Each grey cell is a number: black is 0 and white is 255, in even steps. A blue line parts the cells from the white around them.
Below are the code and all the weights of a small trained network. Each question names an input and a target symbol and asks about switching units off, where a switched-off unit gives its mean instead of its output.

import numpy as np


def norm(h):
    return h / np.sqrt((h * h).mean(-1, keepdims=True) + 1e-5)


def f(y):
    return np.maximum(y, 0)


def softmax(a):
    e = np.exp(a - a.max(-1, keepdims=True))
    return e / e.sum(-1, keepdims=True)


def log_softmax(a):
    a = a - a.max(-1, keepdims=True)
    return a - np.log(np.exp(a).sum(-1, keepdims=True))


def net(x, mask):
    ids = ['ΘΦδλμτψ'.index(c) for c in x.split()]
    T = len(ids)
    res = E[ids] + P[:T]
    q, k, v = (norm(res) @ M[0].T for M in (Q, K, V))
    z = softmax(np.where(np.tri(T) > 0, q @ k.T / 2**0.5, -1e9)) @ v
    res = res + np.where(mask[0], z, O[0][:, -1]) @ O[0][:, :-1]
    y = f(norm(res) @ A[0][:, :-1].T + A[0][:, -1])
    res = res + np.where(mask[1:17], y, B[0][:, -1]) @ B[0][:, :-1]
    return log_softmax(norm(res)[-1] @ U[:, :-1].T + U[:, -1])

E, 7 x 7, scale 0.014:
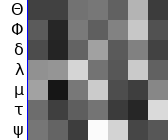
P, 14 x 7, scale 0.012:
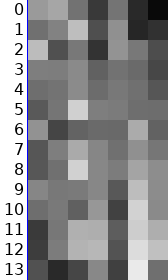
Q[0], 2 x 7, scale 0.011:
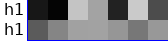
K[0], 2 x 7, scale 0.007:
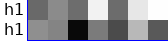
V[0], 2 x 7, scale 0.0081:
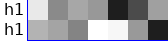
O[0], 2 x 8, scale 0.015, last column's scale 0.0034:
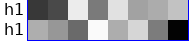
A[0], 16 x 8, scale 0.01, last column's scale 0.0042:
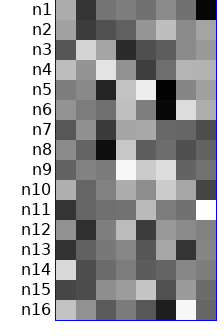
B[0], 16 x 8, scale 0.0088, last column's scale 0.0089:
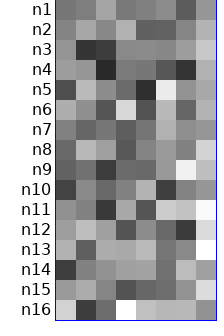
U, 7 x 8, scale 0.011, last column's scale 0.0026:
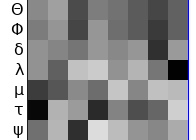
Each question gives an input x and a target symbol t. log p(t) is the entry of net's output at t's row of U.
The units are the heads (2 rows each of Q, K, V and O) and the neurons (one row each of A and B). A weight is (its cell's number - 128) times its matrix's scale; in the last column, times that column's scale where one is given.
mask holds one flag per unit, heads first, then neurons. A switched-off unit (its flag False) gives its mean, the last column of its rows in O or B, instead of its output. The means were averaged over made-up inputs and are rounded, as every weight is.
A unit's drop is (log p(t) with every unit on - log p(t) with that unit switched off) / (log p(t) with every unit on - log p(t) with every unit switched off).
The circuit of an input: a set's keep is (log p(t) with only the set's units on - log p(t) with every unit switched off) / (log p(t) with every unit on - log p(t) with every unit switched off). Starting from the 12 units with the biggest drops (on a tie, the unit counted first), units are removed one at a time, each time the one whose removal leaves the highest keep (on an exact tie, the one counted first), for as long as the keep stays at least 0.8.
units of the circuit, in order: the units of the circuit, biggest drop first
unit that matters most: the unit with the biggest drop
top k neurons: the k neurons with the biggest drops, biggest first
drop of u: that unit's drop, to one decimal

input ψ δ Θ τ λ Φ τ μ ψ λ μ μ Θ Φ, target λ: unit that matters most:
n13
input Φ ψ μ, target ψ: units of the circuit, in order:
[h1 n10]
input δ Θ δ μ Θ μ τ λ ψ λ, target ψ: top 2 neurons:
[n9 n10]
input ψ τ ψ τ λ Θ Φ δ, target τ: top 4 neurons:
[n8 n11 n6 n14]
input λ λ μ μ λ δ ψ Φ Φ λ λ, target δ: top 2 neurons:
[n4 n11]
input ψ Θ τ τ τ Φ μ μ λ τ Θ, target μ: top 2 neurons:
[n3 n12]
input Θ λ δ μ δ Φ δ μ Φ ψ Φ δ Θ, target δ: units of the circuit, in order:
[h1 n13 n9 n11]
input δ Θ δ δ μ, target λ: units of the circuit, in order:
[h1 n6]
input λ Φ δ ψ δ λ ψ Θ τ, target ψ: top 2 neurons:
[n16 n6]
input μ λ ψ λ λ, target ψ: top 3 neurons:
[n9 n4 n10]
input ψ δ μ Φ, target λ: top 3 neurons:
[n13 n2 n3]
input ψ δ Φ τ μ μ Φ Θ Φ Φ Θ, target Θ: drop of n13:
0.1
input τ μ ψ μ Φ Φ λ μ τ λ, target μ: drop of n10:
0.0
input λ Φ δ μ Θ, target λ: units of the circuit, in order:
[n13]
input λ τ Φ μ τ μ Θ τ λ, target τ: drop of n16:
0.2
